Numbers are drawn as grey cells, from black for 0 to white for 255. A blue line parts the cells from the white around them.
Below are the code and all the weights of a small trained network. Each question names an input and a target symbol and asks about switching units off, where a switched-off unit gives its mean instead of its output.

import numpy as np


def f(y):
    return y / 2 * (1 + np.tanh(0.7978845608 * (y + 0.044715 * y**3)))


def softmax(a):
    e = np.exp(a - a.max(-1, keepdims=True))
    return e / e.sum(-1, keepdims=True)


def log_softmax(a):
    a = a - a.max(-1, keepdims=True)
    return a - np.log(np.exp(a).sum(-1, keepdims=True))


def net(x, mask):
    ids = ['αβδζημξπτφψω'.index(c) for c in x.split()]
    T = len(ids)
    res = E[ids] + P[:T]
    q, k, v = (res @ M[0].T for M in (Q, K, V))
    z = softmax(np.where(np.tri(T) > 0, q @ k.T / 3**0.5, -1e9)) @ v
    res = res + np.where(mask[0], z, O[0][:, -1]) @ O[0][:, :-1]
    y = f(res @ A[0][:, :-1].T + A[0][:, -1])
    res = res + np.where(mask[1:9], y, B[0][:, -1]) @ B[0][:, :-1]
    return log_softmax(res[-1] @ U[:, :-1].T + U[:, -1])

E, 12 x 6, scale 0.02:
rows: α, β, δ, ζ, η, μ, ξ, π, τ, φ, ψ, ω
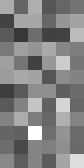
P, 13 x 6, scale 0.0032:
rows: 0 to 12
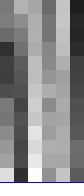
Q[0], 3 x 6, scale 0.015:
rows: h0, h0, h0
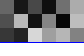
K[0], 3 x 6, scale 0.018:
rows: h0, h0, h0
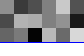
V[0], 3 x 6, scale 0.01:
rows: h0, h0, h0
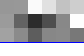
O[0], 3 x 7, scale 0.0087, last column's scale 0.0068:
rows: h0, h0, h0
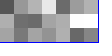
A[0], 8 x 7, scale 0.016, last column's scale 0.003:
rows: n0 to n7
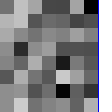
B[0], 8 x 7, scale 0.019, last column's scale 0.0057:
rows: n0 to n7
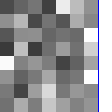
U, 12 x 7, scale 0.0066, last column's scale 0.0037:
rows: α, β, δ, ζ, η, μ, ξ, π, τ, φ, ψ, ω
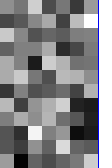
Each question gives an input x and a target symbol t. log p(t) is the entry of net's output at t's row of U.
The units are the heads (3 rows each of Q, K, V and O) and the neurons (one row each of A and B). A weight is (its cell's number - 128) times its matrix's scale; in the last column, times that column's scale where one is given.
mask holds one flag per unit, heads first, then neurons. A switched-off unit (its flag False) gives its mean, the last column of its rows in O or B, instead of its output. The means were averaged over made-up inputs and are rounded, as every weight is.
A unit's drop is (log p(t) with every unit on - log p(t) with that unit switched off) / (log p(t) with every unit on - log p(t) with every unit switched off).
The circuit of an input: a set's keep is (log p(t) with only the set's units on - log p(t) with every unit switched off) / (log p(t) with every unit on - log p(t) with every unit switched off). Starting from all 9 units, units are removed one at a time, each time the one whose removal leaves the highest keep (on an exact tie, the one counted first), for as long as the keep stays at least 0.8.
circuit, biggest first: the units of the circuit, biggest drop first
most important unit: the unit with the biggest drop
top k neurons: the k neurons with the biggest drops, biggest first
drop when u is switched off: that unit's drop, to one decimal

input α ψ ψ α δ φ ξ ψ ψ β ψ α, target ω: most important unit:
h0
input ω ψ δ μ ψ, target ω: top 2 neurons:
n3; n7
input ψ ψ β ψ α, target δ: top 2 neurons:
n4; n1
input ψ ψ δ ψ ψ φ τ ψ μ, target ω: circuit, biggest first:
h0; n5
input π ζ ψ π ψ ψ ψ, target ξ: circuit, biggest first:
n3; h0
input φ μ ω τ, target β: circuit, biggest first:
h0; n5; n2
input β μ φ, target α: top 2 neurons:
n4; n5
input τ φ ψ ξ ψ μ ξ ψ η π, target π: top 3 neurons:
n2; n5; n3
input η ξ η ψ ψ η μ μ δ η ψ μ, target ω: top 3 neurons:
n5; n3; n7
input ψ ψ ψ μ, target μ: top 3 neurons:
n0; n1; n7
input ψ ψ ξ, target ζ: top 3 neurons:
n4; n6; n3
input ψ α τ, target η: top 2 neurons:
n7; n2
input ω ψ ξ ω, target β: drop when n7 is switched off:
0.0
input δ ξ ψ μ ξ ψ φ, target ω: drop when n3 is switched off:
0.1
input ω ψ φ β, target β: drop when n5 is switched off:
0.3
